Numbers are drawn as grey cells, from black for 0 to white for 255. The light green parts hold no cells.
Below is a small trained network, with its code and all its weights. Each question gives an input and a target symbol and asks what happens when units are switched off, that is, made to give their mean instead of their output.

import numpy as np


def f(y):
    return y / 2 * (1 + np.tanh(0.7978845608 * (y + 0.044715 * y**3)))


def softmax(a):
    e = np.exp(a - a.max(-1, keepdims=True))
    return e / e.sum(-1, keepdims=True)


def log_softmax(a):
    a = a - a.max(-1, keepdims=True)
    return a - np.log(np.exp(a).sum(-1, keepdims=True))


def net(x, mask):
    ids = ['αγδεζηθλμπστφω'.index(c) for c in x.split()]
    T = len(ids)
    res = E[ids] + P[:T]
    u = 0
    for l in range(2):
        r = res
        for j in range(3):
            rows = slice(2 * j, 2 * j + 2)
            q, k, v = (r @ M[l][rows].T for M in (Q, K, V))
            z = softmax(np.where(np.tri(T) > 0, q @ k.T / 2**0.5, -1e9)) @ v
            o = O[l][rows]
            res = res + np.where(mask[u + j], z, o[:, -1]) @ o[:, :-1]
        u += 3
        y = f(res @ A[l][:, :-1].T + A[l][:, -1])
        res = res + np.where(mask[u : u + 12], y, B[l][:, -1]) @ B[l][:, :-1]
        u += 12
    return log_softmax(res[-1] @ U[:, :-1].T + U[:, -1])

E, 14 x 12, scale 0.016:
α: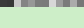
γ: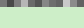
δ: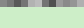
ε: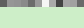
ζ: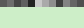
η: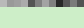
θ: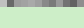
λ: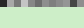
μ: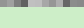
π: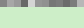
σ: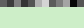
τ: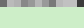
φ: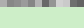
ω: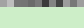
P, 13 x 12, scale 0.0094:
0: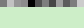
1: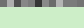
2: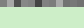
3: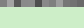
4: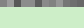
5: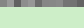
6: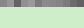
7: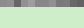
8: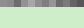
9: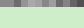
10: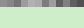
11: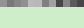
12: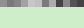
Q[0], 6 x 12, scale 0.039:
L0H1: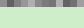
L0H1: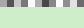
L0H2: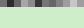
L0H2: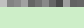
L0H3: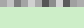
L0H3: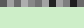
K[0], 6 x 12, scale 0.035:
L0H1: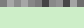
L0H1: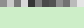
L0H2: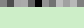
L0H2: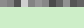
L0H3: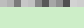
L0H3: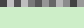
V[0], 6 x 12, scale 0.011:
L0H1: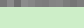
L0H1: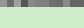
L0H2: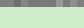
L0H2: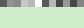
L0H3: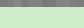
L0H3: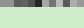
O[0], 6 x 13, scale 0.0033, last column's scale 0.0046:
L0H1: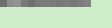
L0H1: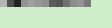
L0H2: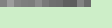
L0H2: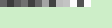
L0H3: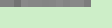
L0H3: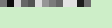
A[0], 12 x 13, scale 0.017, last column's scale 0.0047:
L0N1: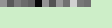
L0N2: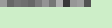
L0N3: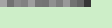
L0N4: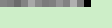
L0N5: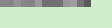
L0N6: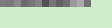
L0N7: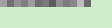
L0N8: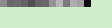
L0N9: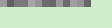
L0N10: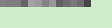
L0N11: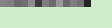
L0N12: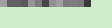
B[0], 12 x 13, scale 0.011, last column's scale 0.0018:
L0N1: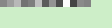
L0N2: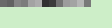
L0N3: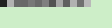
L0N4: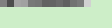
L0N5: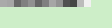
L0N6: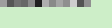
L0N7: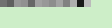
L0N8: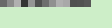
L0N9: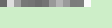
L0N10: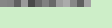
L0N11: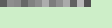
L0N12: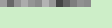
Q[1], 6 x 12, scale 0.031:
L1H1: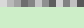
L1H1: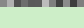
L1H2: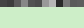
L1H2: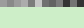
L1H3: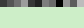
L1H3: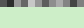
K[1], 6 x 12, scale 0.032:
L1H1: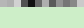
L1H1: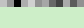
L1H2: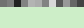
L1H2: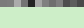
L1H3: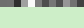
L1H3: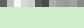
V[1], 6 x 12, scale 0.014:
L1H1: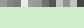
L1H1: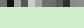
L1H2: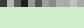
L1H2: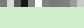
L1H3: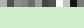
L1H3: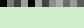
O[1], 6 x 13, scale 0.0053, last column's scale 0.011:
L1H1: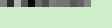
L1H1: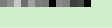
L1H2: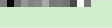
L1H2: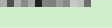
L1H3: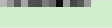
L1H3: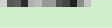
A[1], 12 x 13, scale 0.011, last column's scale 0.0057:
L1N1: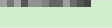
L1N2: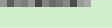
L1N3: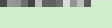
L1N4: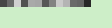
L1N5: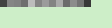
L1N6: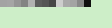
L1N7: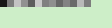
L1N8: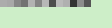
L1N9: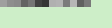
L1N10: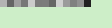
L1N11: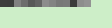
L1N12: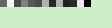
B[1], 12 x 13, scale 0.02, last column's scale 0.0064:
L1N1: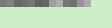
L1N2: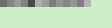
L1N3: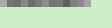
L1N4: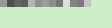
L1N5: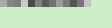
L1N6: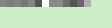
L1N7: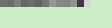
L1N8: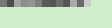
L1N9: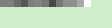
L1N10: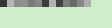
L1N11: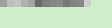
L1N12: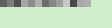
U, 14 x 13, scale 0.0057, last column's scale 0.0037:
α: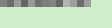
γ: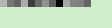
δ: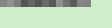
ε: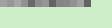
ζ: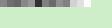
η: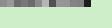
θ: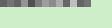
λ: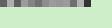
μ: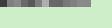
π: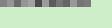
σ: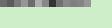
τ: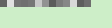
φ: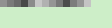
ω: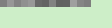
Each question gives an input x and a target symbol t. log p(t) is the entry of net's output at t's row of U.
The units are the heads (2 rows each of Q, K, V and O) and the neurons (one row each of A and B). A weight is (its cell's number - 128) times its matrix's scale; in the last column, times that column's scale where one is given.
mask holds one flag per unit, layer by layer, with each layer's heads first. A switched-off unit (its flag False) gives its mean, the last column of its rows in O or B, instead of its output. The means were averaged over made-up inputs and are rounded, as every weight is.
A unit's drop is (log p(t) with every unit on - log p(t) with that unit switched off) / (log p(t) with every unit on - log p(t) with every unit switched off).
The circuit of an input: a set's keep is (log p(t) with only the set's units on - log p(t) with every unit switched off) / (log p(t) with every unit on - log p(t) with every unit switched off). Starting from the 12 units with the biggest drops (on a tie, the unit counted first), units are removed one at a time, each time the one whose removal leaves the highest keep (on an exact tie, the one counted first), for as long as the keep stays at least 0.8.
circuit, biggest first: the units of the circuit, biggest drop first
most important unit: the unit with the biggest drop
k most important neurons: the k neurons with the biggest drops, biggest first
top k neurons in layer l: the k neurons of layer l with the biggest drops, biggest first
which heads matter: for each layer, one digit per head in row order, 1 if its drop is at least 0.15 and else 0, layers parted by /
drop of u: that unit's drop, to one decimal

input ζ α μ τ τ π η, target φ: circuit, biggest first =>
[L1H3]
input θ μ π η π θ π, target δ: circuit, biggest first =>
[L1H1; L1N1; L0N7; L0N2]
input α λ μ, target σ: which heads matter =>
010 / 110
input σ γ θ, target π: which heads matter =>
010 / 110
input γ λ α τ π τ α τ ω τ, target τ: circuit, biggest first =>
[L0H2; L1H2]
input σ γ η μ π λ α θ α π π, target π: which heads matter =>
010 / 110
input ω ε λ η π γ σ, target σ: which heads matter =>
101 / 100
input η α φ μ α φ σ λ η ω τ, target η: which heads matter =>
010 / 011
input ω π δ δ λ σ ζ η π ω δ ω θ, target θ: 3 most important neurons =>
[L0N6; L1N7; L0N3]
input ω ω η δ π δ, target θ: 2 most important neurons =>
[L0N6; L1N7]
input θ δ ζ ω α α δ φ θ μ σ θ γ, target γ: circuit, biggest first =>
[L0H2; L0N1; L1H3]
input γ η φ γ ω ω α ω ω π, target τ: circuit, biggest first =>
[L0H2; L1H2; L0N9]
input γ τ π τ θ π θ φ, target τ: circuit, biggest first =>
[L0H2; L1H2; L0N3]
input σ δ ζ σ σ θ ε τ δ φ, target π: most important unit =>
L1H1
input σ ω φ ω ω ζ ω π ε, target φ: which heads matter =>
000 / 001
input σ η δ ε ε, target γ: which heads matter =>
000 / 001
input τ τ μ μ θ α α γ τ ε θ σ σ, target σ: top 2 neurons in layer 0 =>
[L0N7; L0N11]
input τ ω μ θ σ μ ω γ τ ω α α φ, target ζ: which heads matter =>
000 / 110
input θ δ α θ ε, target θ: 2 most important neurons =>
[L0N9; L1N7]
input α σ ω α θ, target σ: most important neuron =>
[L1N8]
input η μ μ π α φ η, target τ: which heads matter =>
000 / 011
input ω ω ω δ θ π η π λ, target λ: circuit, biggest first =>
[L0H3; L1N12]
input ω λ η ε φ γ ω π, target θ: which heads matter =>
010 / 011
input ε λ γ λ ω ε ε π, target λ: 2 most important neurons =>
[L1N10; L1N5]
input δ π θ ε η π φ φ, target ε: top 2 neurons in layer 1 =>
[L1N11; L1N2]
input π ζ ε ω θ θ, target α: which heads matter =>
010 / 101
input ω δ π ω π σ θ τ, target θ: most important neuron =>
[L0N6]
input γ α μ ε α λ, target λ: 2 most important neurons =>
[L1N12; L0N7]
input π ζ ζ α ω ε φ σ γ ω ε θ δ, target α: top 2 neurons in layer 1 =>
[L1N4; L1N7]
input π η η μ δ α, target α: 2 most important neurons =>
[L1N4; L1N7]
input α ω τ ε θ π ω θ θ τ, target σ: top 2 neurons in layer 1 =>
[L1N8; L1N12]
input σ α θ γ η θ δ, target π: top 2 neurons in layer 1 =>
[L1N6; L1N8]
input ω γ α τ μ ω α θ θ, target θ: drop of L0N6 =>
1.0
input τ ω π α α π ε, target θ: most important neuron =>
[L1N7]
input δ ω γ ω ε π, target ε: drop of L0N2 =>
0.1
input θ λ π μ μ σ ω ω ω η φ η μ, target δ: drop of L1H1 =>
0.7
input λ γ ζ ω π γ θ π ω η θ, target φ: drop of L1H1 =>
0.2
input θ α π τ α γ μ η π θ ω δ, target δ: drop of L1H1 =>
0.7
